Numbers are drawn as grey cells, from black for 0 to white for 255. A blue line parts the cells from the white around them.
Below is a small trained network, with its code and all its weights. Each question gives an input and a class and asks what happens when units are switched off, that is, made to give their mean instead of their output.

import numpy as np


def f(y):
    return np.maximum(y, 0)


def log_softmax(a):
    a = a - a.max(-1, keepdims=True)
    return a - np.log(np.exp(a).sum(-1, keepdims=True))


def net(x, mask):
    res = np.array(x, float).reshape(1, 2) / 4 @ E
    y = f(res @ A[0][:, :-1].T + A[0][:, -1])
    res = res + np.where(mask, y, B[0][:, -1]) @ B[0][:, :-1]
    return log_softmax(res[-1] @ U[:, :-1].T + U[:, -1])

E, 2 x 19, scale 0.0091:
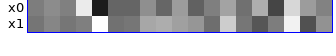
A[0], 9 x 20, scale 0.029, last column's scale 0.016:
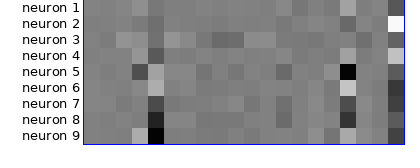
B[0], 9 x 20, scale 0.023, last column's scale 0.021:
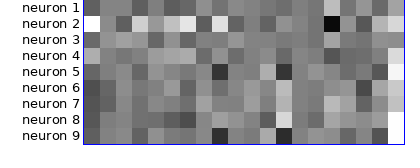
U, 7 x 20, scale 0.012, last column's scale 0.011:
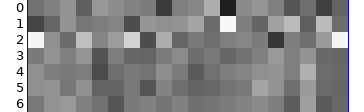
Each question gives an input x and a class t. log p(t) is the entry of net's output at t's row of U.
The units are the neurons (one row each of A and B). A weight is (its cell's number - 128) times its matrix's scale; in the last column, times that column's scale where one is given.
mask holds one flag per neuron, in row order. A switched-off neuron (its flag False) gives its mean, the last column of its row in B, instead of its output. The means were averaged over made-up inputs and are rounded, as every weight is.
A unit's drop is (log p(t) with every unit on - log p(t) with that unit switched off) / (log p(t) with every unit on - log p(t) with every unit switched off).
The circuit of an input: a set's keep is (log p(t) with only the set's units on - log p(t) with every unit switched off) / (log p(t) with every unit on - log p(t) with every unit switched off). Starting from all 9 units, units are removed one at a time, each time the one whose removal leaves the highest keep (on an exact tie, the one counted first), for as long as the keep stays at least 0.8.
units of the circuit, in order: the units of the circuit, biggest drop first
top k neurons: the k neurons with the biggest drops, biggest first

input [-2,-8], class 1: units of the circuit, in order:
(neuron 8)
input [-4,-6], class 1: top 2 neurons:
(neuron 8; neuron 9)
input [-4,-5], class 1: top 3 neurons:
(neuron 8; neuron 9; neuron 7)
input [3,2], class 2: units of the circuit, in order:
(neuron 5; neuron 8)
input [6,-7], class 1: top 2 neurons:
(neuron 8; neuron 7)
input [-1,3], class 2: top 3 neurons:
(neuron 8; neuron 9; neuron 7)
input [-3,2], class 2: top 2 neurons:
(neuron 9; neuron 8)
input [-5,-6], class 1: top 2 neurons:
(neuron 8; neuron 9)
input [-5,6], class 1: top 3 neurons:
(neuron 9; neuron 2; neuron 6)
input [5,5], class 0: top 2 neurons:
(neuron 8; neuron 2)
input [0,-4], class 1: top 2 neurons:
(neuron 8; neuron 7)
